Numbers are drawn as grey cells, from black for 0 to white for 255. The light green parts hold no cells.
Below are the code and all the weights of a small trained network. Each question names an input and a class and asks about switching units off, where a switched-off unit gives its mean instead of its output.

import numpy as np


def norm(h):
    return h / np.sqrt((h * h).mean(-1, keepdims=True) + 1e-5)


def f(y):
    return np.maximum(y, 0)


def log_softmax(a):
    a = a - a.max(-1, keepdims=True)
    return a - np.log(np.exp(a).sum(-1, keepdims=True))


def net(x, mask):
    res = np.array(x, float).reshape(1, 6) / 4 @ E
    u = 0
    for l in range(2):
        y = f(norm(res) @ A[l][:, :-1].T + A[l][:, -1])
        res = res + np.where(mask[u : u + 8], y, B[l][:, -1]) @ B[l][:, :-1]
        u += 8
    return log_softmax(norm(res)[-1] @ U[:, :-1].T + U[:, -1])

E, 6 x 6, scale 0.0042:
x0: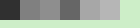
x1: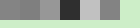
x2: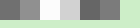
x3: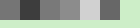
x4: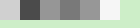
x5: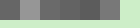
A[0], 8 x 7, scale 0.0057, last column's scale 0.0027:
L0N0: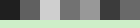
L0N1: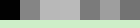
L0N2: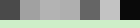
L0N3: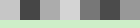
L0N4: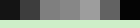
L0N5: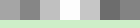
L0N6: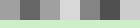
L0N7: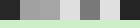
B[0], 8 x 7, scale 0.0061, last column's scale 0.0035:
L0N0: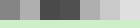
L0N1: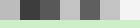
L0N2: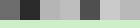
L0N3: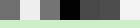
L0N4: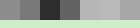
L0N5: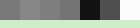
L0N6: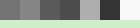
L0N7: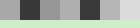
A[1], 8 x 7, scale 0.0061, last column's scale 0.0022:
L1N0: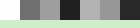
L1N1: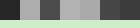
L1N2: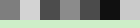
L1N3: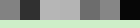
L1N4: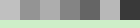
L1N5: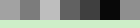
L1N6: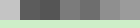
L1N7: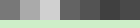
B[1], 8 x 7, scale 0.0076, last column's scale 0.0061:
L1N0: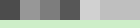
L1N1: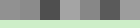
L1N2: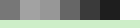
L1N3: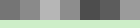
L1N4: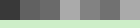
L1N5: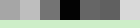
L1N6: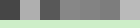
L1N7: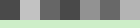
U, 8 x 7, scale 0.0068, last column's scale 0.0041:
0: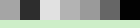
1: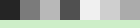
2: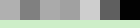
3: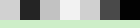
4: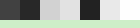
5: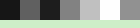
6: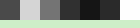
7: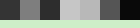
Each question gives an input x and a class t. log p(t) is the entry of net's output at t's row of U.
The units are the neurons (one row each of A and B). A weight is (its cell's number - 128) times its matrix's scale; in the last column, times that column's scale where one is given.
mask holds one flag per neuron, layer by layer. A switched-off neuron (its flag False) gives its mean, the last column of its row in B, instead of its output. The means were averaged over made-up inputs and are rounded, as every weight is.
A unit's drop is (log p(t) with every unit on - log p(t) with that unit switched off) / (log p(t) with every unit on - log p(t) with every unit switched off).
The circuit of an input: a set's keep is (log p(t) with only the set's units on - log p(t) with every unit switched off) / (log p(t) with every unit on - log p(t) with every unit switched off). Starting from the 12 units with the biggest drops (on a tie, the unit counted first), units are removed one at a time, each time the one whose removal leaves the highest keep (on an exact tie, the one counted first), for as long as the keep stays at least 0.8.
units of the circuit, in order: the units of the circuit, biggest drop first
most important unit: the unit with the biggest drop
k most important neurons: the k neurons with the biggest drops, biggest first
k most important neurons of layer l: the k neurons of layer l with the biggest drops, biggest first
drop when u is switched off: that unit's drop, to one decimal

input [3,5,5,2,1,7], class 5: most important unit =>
L0N0
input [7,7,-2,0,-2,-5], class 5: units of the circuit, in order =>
L1N2; L1N5
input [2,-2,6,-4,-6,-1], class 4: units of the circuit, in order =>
L0N1; L0N2; L0N7
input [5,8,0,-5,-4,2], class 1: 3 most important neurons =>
L0N5; L1N2; L0N3
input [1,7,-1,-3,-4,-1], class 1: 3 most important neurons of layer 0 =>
L0N5; L0N0; L0N3
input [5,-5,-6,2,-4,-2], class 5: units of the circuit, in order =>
L0N3; L0N5; L1N2
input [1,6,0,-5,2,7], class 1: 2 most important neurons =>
L0N5; L0N3
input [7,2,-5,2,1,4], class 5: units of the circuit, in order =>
L1N2; L1N5
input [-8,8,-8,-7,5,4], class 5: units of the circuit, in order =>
L0N3; L1N0; L1N2
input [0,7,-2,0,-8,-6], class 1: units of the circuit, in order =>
L0N0; L0N5; L0N3; L1N2
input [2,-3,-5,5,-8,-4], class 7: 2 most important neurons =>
L0N3; L1N5
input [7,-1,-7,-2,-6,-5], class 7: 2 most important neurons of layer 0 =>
L0N3; L0N5
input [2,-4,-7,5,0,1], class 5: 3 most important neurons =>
L1N2; L0N3; L0N5
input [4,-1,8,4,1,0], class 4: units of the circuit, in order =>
L0N1
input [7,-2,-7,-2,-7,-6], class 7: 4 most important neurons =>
L0N3; L1N5; L0N5; L1N1
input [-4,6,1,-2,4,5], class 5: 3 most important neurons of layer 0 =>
L0N3; L0N5; L0N6
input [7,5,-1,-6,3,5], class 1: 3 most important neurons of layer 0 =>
L0N5; L0N1; L0N7
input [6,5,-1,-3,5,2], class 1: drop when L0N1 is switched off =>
0.2
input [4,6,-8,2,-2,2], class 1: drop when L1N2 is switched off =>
0.2
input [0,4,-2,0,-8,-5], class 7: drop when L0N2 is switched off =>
-0.1
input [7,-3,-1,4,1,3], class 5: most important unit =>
L0N4
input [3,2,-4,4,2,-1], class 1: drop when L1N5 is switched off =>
-0.1
